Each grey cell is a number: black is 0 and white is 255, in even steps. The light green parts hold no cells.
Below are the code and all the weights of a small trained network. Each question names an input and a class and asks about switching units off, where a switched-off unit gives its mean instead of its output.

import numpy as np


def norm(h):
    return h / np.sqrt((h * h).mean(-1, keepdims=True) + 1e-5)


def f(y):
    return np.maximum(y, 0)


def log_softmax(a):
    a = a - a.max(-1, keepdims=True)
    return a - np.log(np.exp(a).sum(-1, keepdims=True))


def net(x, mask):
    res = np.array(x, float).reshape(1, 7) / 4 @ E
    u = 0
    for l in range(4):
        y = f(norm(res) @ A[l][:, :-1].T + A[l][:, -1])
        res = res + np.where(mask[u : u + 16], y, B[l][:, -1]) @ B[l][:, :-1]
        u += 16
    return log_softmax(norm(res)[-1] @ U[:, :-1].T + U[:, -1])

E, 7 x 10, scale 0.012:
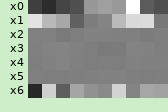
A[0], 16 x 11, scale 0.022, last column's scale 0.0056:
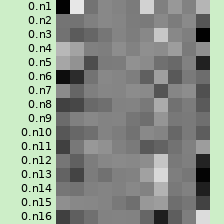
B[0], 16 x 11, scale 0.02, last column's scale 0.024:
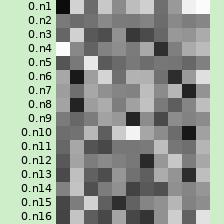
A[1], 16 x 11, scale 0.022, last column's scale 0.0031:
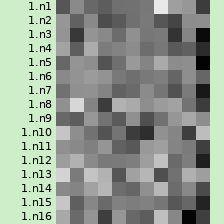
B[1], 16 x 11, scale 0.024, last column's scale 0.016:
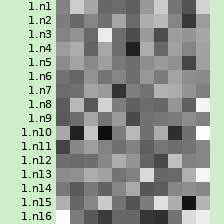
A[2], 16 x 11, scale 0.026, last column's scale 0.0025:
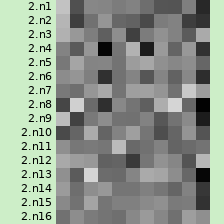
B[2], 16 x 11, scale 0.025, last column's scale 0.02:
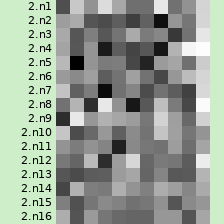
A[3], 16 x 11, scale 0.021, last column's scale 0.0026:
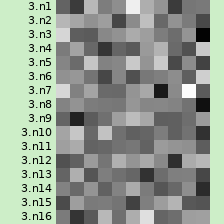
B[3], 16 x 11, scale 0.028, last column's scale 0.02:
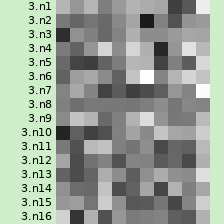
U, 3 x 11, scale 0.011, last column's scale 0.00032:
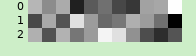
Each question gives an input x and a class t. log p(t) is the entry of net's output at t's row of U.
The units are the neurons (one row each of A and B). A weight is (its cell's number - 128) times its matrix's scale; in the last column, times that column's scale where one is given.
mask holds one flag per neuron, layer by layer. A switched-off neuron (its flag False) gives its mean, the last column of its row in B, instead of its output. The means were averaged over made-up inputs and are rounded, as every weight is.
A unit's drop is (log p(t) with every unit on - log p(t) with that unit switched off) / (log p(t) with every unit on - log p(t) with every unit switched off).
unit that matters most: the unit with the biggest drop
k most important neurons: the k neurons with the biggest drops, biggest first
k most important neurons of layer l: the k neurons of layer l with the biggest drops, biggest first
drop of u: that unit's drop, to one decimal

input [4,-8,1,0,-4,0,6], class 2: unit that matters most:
0.n6
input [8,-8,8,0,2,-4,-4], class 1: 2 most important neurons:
[0.n1 0.n6]
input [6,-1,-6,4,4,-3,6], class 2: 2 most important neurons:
[0.n6 0.n8]
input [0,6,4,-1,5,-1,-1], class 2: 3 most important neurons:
[0.n1 0.n16 0.n4]
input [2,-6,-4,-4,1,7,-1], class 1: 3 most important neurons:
[0.n1 0.n6 0.n16]
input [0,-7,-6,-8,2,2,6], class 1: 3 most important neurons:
[0.n16 0.n11 1.n10]
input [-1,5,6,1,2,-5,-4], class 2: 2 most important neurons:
[0.n1 0.n16]
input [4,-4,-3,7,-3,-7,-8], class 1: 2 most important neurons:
[0.n1 0.n6]
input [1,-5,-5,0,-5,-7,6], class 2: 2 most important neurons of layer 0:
[0.n6 0.n13]
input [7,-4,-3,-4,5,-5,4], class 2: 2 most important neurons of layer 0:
[0.n6 0.n8]
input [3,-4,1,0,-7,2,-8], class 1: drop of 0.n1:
1.0
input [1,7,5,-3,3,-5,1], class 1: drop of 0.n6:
0.9
